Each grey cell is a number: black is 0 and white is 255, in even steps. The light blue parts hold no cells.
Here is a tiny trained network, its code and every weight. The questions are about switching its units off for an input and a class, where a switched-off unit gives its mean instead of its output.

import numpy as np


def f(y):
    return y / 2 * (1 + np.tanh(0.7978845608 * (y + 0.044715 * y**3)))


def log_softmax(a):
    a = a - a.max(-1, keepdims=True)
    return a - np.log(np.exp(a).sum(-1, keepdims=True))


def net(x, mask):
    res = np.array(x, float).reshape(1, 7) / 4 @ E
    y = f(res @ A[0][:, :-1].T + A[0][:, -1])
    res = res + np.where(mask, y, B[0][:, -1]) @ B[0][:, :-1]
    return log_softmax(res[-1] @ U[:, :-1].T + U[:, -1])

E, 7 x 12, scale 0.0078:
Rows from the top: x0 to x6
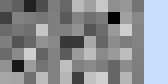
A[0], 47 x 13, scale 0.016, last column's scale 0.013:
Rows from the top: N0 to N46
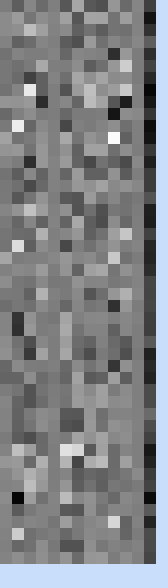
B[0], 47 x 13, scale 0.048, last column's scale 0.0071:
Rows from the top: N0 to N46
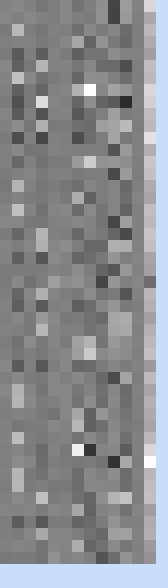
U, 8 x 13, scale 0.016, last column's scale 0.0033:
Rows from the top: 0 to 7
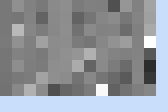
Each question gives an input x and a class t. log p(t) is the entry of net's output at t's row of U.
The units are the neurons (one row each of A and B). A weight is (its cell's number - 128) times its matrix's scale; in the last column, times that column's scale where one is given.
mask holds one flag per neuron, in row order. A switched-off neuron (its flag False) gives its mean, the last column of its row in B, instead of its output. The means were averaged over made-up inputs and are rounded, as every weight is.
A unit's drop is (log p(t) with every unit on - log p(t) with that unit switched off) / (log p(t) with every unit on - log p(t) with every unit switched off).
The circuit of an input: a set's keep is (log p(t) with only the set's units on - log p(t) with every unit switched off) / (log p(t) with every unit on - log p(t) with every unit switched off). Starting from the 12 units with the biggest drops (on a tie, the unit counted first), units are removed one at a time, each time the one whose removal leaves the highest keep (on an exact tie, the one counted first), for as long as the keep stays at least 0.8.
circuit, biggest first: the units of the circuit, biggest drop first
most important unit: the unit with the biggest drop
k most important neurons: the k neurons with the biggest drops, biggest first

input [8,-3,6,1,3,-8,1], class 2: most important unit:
N6
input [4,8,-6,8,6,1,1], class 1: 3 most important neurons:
(N9 N4 N25)
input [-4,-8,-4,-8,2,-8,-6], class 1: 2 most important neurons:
(N11 N43)
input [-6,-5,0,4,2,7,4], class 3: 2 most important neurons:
(N41 N27)
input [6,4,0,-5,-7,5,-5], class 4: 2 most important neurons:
(N13 N28)
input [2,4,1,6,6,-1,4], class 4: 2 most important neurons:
(N7 N37)
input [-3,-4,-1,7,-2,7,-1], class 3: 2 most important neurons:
(N41 N27)
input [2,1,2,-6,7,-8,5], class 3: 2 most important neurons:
(N10 N20)
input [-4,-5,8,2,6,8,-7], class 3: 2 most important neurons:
(N41 N26)
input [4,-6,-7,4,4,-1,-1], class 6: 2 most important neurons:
(N8 N9)
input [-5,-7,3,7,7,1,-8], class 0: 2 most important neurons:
(N0 N31)
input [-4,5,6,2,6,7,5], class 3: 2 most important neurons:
(N41 N27)
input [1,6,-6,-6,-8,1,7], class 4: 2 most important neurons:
(N13 N29)
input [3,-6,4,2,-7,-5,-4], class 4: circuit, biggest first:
(N13)
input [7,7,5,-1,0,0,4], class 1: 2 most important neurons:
(N25 N4)
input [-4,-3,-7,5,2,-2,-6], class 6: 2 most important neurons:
(N8 N38)
